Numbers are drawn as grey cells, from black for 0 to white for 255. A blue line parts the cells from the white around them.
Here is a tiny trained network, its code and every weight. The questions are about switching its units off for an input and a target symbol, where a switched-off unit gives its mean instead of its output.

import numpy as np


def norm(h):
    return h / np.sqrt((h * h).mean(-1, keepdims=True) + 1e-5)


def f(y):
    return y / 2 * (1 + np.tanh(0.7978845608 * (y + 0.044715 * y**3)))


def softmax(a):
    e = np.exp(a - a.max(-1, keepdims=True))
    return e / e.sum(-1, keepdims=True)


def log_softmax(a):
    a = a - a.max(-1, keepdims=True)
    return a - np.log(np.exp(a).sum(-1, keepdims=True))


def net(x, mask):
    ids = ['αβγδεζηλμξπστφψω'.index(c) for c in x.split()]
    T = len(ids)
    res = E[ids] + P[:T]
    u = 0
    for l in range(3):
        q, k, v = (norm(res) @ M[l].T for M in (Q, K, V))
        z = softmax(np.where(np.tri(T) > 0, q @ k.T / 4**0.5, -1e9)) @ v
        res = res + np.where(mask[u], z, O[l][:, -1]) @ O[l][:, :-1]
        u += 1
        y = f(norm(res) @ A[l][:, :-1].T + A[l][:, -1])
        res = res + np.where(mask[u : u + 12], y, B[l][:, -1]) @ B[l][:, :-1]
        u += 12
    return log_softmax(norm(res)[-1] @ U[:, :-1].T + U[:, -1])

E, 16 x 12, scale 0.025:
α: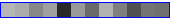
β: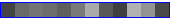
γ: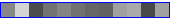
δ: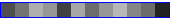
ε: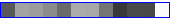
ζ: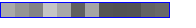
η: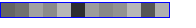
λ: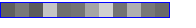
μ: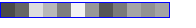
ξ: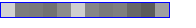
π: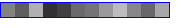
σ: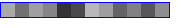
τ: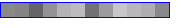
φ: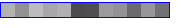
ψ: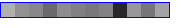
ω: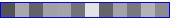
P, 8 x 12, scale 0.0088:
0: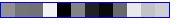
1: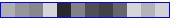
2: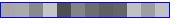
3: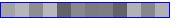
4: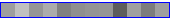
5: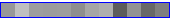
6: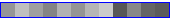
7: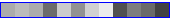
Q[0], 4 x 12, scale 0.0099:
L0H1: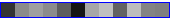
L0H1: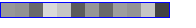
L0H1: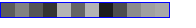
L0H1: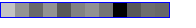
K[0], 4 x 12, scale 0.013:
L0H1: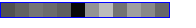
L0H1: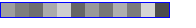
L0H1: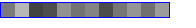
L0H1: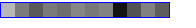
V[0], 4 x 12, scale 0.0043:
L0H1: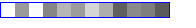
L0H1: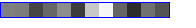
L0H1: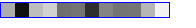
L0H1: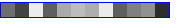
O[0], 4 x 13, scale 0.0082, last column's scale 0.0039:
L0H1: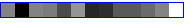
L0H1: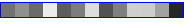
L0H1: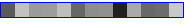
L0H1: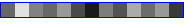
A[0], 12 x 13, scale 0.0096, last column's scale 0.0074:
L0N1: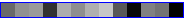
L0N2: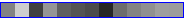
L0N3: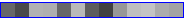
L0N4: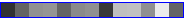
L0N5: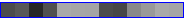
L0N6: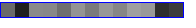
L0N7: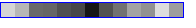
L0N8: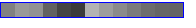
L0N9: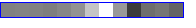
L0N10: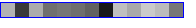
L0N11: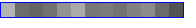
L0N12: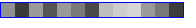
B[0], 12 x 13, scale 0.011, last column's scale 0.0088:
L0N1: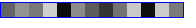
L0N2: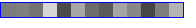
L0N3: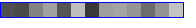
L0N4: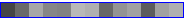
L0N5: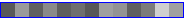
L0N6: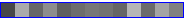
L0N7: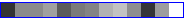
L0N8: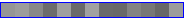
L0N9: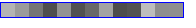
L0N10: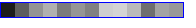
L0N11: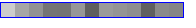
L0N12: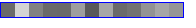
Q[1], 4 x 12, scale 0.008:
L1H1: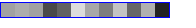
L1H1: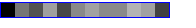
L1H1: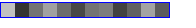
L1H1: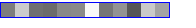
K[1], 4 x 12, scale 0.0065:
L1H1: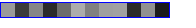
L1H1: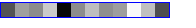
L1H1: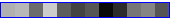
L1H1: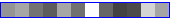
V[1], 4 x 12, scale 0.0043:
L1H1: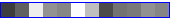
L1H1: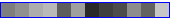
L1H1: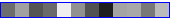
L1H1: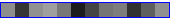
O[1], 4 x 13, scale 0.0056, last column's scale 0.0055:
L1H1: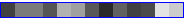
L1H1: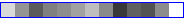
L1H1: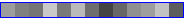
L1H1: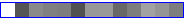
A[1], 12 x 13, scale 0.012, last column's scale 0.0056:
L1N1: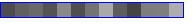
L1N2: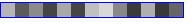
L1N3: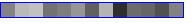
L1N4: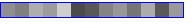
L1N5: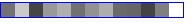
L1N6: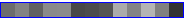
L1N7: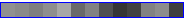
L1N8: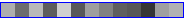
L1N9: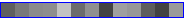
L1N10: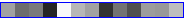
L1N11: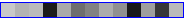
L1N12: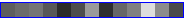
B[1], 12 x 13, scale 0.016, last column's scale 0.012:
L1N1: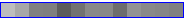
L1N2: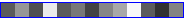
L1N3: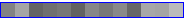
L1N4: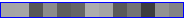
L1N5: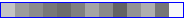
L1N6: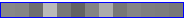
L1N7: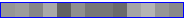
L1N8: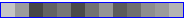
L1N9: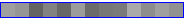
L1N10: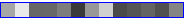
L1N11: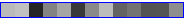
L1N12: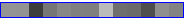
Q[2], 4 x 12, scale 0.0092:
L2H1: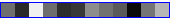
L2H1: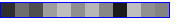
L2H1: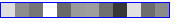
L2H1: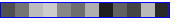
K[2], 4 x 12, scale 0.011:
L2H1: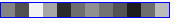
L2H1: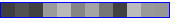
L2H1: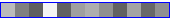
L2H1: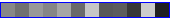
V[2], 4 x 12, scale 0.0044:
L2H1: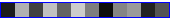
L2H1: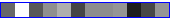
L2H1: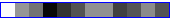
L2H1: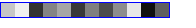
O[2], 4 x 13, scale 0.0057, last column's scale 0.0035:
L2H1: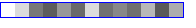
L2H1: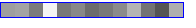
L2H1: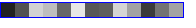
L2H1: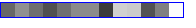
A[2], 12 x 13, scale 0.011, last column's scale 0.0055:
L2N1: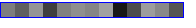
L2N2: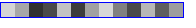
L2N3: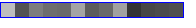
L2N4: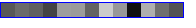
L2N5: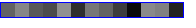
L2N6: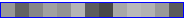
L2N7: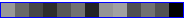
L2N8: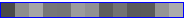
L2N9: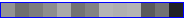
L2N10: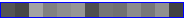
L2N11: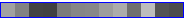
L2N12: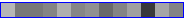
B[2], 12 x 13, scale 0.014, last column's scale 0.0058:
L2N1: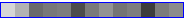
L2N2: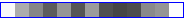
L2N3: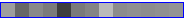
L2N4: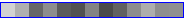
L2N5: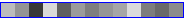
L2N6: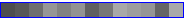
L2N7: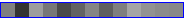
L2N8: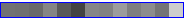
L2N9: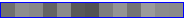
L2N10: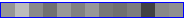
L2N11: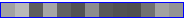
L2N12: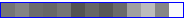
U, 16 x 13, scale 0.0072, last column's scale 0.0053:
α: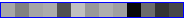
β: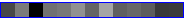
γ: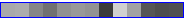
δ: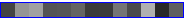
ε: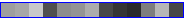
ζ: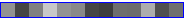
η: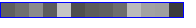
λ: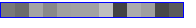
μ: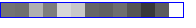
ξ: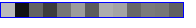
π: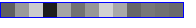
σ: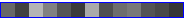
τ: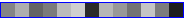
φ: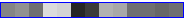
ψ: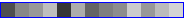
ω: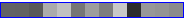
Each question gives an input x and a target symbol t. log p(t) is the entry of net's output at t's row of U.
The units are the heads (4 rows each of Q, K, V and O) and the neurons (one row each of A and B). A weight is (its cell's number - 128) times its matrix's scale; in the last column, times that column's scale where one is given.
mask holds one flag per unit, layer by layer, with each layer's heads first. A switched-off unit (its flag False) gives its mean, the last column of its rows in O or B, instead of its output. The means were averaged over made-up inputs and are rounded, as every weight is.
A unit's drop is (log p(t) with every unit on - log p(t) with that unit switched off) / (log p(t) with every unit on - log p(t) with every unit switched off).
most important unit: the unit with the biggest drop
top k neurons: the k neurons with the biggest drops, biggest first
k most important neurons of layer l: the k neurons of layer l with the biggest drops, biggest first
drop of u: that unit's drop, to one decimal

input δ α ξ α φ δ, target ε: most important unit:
L2N2
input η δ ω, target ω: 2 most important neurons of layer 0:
L0N7; L0N9
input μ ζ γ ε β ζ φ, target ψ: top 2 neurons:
L0N7; L2N2
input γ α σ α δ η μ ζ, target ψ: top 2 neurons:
L0N2; L2N2
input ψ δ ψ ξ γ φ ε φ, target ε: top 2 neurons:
L2N2; L0N7
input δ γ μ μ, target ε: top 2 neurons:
L0N7; L0N2
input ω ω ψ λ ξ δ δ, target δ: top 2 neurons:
L0N6; L0N7
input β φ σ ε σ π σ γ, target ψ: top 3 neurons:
L2N2; L1N5; L1N9
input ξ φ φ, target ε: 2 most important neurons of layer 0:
L0N3; L0N10
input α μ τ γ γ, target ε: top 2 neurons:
L0N9; L2N2
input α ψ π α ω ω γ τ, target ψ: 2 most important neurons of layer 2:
L2N2; L2N4
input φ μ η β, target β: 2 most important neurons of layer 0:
L0N7; L0N10
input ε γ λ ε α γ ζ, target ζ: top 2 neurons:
L0N2; L0N7
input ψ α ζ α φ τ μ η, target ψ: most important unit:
L0H1
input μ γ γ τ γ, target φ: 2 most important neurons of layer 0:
L0N9; L0N4
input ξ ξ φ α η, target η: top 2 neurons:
L0N4; L2N12
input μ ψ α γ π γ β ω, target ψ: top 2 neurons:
L0N10; L2N2
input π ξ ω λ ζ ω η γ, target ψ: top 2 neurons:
L2N2; L1N5
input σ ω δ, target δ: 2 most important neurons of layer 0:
L0N7; L0N6
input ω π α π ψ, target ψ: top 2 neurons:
L0N7; L2N2
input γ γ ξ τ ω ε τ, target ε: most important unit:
L2N2
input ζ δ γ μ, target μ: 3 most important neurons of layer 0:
L0N3; L0N7; L0N2
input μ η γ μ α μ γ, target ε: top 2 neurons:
L2N2; L1N5
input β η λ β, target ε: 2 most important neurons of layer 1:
L1N12; L1N1
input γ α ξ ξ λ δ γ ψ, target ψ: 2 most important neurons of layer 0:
L0N7; L0N2
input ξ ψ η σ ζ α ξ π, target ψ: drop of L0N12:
0.4
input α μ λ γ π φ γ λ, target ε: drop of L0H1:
1.1
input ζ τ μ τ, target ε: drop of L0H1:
1.7
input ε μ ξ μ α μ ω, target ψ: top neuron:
L0N4
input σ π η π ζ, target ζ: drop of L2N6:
0.1
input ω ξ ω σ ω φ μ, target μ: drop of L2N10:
0.4
